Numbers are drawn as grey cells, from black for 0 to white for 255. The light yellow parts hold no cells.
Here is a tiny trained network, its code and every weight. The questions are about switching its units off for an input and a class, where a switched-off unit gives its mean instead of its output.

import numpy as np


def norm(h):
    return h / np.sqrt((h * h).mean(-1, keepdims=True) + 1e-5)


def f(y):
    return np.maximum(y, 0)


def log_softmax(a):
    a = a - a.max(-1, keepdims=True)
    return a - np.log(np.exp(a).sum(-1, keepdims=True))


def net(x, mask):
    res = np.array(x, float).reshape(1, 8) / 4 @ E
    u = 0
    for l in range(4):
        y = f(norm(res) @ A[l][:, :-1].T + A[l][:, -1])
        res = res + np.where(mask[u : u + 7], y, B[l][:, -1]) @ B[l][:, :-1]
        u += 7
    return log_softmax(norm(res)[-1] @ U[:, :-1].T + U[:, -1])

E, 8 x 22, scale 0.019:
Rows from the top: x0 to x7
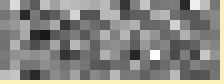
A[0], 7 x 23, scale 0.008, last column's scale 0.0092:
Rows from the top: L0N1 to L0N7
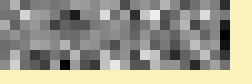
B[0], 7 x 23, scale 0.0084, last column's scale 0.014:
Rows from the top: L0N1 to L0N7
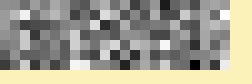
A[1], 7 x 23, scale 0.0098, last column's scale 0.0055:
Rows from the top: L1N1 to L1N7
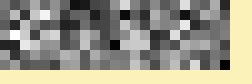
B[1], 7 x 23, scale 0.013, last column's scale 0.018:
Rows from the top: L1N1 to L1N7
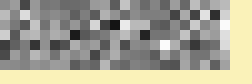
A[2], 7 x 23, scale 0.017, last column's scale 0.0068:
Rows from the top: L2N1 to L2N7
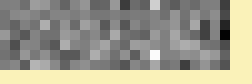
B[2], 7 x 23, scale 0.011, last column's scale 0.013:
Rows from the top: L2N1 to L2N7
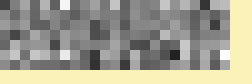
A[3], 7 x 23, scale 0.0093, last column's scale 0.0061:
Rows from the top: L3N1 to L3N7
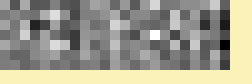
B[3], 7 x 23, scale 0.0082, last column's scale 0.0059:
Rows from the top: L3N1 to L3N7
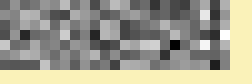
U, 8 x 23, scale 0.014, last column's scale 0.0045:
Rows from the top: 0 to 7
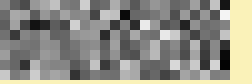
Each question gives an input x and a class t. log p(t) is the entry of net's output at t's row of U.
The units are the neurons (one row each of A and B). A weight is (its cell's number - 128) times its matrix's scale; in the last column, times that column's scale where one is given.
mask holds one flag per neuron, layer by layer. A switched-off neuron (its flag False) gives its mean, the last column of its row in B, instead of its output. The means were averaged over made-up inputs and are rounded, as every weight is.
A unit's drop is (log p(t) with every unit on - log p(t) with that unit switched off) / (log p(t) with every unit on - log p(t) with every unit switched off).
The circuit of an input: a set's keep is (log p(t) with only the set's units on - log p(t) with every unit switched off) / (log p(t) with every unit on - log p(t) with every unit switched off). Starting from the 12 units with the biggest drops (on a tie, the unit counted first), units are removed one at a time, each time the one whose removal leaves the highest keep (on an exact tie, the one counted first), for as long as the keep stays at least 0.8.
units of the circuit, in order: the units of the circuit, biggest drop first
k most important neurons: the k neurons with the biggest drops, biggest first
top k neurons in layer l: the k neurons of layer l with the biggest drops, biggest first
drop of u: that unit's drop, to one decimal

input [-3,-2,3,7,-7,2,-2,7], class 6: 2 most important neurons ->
L1N3; L1N2
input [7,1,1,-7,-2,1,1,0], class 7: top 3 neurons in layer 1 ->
L1N4; L1N5; L1N6
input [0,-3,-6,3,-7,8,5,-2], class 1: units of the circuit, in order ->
L1N4
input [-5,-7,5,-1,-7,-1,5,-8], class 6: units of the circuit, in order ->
L1N3; L1N1
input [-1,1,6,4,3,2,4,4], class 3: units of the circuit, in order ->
L0N2; L2N6
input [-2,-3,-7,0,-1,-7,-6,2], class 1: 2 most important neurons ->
L1N3; L1N7
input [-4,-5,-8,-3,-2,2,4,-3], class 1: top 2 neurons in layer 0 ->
L0N2; L0N5
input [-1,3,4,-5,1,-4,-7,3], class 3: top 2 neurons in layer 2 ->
L2N6; L2N4
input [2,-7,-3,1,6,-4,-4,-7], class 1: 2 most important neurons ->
L1N3; L0N2
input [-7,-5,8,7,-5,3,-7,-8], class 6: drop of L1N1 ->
0.2
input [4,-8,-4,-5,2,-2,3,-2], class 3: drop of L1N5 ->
0.8
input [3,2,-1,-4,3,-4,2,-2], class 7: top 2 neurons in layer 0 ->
L0N7; L0N6
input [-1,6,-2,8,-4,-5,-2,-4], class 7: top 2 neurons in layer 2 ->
L2N5; L2N1
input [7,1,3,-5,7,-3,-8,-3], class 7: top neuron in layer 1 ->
L1N5
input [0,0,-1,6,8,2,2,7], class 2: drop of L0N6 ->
0.1
